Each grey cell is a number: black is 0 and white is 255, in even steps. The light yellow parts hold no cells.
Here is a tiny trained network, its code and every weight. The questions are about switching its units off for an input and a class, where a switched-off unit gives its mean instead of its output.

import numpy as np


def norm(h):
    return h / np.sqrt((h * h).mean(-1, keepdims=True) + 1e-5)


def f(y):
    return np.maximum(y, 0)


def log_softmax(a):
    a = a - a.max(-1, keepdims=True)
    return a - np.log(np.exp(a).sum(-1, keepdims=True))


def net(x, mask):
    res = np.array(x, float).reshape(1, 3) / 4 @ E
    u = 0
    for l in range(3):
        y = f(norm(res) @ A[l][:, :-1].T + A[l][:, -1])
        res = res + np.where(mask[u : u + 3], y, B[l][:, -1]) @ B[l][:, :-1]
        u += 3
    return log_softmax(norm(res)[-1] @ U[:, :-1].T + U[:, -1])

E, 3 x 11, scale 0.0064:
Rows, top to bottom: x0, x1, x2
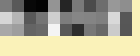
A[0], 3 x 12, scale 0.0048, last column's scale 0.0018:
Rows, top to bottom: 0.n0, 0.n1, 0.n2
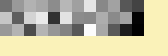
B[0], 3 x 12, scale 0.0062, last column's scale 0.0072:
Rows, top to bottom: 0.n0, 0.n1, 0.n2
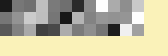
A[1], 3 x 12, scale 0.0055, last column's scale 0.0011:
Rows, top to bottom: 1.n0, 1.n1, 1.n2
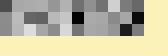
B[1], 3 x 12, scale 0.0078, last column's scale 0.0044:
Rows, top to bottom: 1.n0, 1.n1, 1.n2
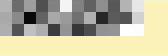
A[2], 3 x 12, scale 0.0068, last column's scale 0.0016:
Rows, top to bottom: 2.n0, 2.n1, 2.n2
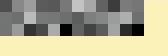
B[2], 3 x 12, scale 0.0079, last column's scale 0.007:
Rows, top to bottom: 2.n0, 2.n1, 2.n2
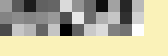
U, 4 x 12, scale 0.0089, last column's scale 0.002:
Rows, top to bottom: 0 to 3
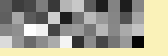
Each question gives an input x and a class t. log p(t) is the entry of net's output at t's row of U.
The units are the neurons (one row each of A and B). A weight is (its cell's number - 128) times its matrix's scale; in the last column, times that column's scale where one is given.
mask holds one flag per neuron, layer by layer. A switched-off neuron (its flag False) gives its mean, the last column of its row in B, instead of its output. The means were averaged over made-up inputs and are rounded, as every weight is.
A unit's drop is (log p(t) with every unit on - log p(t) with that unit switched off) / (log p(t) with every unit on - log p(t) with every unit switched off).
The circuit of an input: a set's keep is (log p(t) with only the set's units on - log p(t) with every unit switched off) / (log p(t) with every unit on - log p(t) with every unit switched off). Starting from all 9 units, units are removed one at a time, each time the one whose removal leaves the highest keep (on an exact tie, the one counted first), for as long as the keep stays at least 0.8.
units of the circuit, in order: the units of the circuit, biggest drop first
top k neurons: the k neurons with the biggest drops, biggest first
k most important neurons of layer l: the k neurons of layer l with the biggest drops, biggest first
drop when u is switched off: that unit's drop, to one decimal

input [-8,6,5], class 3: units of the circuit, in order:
1.n1; 2.n2
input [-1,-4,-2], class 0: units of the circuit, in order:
2.n0; 1.n2
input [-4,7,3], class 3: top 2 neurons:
1.n1; 0.n1
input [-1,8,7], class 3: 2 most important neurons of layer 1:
1.n0; 1.n2
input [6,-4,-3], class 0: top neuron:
2.n0
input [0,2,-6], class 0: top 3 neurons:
2.n0; 1.n2; 2.n2
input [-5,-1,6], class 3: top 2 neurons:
1.n1; 0.n1
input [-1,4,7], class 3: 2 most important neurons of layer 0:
0.n1; 0.n2
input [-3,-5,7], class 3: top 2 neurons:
0.n1; 1.n1
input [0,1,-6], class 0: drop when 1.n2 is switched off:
0.2
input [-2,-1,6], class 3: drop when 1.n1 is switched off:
0.1
